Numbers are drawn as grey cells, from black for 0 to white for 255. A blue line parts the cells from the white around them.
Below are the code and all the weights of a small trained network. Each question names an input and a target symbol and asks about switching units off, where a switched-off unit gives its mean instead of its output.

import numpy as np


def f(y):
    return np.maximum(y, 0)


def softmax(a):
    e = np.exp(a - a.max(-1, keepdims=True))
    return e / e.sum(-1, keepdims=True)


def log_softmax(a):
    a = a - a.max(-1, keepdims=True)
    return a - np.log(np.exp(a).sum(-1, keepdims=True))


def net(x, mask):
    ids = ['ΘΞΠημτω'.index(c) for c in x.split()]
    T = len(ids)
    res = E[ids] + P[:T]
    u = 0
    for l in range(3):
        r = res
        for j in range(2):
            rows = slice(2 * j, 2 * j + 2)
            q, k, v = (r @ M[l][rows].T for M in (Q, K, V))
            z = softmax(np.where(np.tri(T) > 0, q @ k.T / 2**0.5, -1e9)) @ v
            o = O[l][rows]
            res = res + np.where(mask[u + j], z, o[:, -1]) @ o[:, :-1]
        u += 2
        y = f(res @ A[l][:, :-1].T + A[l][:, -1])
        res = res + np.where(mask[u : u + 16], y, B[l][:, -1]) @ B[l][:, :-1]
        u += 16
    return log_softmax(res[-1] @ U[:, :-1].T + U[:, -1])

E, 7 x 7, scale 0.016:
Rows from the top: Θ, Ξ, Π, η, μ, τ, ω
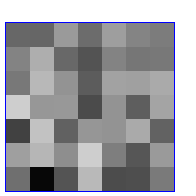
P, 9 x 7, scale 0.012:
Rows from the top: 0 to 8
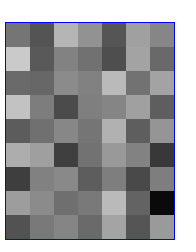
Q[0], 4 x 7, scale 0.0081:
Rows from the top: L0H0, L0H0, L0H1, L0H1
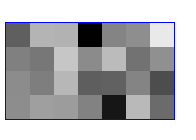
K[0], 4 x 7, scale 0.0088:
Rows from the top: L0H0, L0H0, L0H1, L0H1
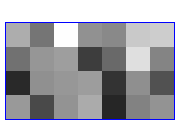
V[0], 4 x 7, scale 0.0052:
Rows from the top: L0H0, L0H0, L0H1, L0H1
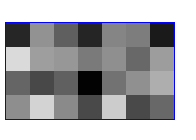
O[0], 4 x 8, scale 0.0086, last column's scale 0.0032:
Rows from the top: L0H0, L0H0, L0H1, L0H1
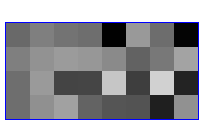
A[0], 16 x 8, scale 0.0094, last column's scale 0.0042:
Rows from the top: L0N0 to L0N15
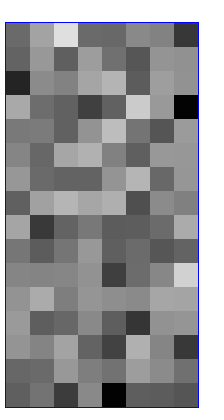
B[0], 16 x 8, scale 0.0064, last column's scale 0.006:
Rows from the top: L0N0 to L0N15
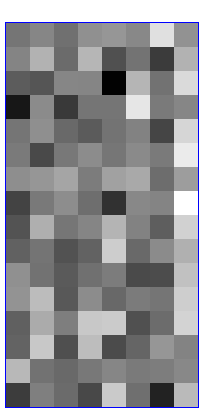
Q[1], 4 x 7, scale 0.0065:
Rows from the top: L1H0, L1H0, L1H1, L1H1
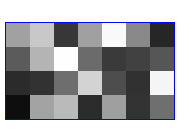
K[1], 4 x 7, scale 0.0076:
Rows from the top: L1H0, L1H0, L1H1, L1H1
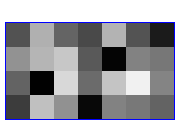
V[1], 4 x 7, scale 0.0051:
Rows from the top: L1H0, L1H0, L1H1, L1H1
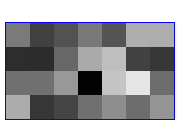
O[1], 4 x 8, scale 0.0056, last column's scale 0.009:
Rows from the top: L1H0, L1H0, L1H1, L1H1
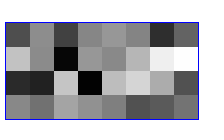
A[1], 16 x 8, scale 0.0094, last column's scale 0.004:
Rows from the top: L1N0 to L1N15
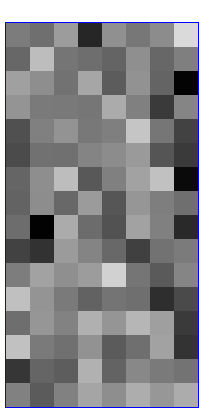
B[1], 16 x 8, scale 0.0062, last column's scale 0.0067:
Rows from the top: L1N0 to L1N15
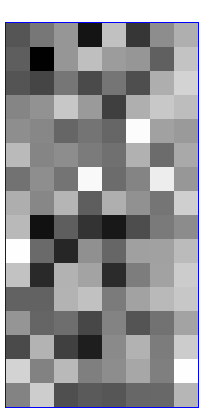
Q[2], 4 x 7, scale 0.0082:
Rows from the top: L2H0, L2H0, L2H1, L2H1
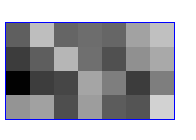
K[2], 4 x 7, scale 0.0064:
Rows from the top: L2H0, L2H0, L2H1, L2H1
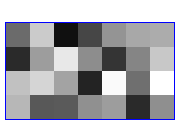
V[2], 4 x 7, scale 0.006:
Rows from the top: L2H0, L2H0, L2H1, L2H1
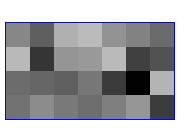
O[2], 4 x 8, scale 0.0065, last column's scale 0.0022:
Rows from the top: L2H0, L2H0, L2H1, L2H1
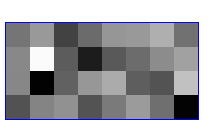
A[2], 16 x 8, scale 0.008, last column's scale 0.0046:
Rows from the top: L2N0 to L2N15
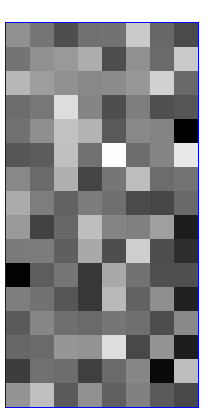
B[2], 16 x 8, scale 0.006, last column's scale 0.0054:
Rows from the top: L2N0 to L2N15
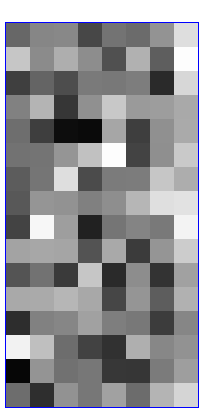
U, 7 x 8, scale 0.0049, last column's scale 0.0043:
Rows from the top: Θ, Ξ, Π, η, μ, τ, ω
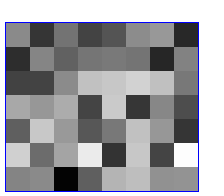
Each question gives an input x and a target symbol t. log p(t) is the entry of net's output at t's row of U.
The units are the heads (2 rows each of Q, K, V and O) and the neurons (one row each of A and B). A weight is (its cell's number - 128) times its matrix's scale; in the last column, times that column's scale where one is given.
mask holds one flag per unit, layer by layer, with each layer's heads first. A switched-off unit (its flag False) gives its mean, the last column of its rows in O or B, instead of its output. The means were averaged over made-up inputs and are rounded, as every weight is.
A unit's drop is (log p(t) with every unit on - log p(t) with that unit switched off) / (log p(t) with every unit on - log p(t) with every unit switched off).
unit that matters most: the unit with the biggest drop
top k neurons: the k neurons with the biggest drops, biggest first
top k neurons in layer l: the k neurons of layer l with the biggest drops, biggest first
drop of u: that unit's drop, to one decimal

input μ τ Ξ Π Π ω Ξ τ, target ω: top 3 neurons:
(L0N15; L0N2; L0N8)
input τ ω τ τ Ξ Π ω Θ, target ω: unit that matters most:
L1H0
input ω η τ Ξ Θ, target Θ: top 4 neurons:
(L1N8; L0N2; L1N9; L0N12)
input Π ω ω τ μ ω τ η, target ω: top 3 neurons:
(L0N15; L0N2; L0N7)
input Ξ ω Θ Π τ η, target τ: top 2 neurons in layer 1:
(L1N11; L1N3)
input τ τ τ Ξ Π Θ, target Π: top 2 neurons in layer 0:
(L0N5; L0N2)
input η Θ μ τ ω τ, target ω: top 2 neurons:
(L0N15; L0N8)
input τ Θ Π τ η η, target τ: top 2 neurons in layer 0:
(L0N11; L0N15)
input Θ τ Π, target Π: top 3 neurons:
(L2N5; L1N6; L1N4)
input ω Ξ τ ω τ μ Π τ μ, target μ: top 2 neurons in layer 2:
(L2N6; L2N9)
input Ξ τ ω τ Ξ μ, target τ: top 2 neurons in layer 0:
(L0N7; L0N11)
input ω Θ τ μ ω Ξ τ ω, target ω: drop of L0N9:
0.2
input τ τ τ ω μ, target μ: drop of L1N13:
-0.1
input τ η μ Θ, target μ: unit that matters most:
L2H1
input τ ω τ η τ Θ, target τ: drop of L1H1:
0.2
